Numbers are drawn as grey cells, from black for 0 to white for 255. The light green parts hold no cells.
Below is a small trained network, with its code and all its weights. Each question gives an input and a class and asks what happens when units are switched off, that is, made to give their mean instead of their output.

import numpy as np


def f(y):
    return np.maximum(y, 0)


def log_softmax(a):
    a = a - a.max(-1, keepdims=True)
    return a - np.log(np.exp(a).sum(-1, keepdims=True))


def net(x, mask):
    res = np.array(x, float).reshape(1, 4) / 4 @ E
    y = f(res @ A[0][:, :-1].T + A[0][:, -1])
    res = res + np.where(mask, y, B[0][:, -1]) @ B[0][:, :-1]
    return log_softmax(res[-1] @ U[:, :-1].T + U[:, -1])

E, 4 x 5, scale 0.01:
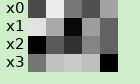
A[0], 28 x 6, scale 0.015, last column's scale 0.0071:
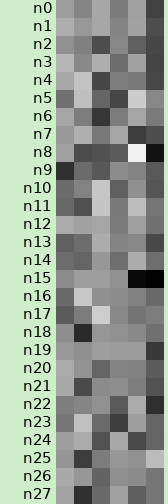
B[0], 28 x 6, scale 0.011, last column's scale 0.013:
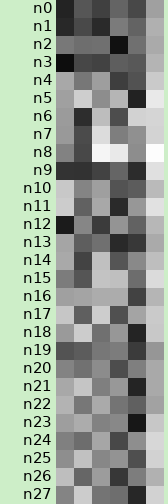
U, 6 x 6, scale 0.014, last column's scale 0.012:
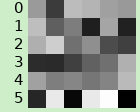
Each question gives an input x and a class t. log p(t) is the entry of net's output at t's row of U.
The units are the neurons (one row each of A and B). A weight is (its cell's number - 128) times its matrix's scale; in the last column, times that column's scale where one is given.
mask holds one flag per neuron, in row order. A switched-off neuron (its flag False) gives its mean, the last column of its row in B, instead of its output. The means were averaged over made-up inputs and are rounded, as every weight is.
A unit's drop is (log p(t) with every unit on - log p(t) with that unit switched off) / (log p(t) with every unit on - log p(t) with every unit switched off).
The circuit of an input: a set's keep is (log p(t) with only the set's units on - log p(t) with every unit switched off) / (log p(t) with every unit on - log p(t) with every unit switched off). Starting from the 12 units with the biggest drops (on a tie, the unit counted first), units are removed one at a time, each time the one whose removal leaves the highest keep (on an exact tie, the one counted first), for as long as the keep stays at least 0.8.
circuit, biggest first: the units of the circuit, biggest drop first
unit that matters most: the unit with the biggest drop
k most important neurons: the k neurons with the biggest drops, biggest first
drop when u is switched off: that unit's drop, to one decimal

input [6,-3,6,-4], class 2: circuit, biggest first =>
[n5]
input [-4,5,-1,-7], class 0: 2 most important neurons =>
[n8 n6]
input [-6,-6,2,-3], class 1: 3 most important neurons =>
[n11 n5 n14]
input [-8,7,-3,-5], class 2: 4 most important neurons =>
[n27 n21 n25 n18]
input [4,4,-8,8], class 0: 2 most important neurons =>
[n7 n15]
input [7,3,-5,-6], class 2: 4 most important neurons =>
[n5 n23 n7 n15]
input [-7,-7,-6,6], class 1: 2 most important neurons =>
[n17 n11]
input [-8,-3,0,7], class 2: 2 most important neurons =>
[n27 n8]
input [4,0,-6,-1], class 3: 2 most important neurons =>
[n3 n1]
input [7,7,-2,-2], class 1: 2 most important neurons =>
[n6 n26]
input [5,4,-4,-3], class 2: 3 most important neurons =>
[n5 n23 n11]
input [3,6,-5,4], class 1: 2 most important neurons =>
[n8 n4]
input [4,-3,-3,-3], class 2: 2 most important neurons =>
[n5 n6]
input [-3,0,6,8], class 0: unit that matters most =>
n15
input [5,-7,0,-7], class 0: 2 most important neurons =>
[n8 n5]
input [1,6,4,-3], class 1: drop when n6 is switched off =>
0.1
